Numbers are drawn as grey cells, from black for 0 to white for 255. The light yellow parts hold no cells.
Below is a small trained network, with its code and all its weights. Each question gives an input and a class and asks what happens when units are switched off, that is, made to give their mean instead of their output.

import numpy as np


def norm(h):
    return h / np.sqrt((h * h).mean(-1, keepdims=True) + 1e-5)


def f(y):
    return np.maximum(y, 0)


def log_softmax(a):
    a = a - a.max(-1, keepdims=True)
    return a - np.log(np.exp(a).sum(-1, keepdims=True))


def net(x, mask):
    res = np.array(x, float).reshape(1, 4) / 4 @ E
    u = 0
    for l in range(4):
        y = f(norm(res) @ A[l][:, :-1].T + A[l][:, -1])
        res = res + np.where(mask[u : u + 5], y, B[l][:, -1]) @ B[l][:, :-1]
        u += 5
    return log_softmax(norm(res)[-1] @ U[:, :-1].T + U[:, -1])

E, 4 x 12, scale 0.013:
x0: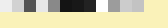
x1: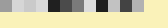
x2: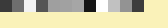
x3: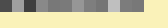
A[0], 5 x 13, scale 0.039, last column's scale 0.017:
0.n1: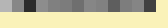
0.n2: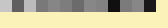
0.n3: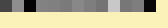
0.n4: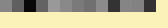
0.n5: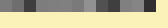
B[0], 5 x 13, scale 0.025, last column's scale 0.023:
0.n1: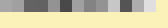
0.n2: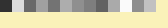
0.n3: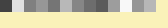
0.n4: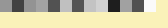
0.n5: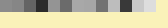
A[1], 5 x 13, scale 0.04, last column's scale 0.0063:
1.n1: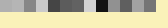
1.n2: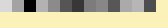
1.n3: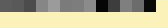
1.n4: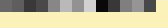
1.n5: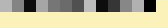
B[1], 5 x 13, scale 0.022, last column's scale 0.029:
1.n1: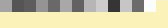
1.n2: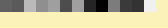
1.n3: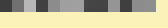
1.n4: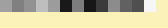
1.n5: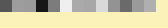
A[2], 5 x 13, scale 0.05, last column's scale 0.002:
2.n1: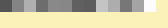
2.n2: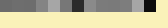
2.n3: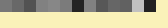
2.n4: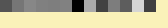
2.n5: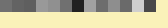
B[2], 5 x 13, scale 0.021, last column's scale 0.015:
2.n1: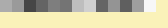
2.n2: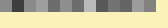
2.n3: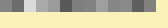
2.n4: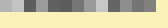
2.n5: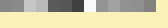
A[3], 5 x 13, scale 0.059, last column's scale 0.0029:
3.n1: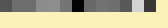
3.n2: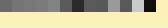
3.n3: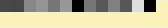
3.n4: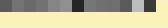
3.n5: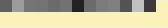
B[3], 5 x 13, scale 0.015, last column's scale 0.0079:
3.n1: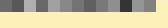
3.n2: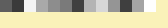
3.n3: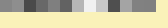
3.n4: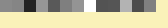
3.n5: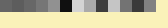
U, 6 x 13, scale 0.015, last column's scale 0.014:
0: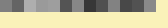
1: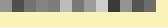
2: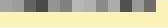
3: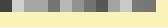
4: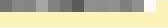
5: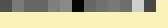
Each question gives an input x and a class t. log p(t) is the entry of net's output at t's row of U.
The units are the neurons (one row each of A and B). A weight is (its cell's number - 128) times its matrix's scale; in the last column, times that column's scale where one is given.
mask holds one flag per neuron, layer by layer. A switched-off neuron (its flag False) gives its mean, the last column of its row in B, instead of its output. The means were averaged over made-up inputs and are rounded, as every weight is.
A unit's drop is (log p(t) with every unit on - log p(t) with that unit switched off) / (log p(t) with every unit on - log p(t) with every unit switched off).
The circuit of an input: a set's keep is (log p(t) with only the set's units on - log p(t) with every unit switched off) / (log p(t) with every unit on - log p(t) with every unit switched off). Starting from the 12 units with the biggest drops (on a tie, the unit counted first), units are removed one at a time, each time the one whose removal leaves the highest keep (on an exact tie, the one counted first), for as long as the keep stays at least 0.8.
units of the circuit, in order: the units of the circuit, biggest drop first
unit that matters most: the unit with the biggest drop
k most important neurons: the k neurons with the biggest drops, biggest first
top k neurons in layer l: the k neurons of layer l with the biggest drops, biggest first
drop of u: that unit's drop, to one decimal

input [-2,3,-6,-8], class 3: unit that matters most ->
0.n2
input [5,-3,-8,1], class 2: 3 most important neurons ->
[0.n1; 0.n5; 1.n4]
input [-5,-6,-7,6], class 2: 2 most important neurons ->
[0.n5; 1.n1]
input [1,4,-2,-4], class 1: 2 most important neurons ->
[1.n1; 0.n3]
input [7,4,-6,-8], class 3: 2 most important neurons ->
[0.n2; 1.n4]
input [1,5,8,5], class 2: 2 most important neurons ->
[1.n2; 1.n4]
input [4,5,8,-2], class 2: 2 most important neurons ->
[1.n2; 1.n4]
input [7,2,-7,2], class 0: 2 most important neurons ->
[1.n2; 2.n1]
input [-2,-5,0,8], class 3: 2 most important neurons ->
[0.n3; 1.n1]
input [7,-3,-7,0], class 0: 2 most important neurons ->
[1.n2; 0.n4]
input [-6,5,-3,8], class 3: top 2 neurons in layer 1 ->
[1.n2; 1.n1]
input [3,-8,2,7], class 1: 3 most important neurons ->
[0.n4; 0.n2; 1.n4]
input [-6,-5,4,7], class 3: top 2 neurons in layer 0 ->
[0.n5; 0.n3]
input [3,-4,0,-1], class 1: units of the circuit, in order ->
[0.n4]
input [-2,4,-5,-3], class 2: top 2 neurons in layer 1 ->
[1.n5; 1.n4]
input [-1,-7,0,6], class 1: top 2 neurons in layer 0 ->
[0.n4; 0.n2]
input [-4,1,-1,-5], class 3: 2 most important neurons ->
[0.n2; 1.n2]
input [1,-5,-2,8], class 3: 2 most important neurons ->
[0.n3; 1.n1]
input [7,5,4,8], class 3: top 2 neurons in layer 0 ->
[0.n3; 0.n1]
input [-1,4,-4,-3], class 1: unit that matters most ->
1.n1
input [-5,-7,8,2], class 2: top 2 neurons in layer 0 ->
[0.n4; 0.n5]
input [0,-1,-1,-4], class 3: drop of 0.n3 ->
0.0
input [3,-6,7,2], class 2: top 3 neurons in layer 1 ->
[1.n1; 1.n2; 1.n4]
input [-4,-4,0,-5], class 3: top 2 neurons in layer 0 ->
[0.n2; 0.n4]
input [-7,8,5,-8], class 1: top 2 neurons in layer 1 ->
[1.n1; 1.n2]
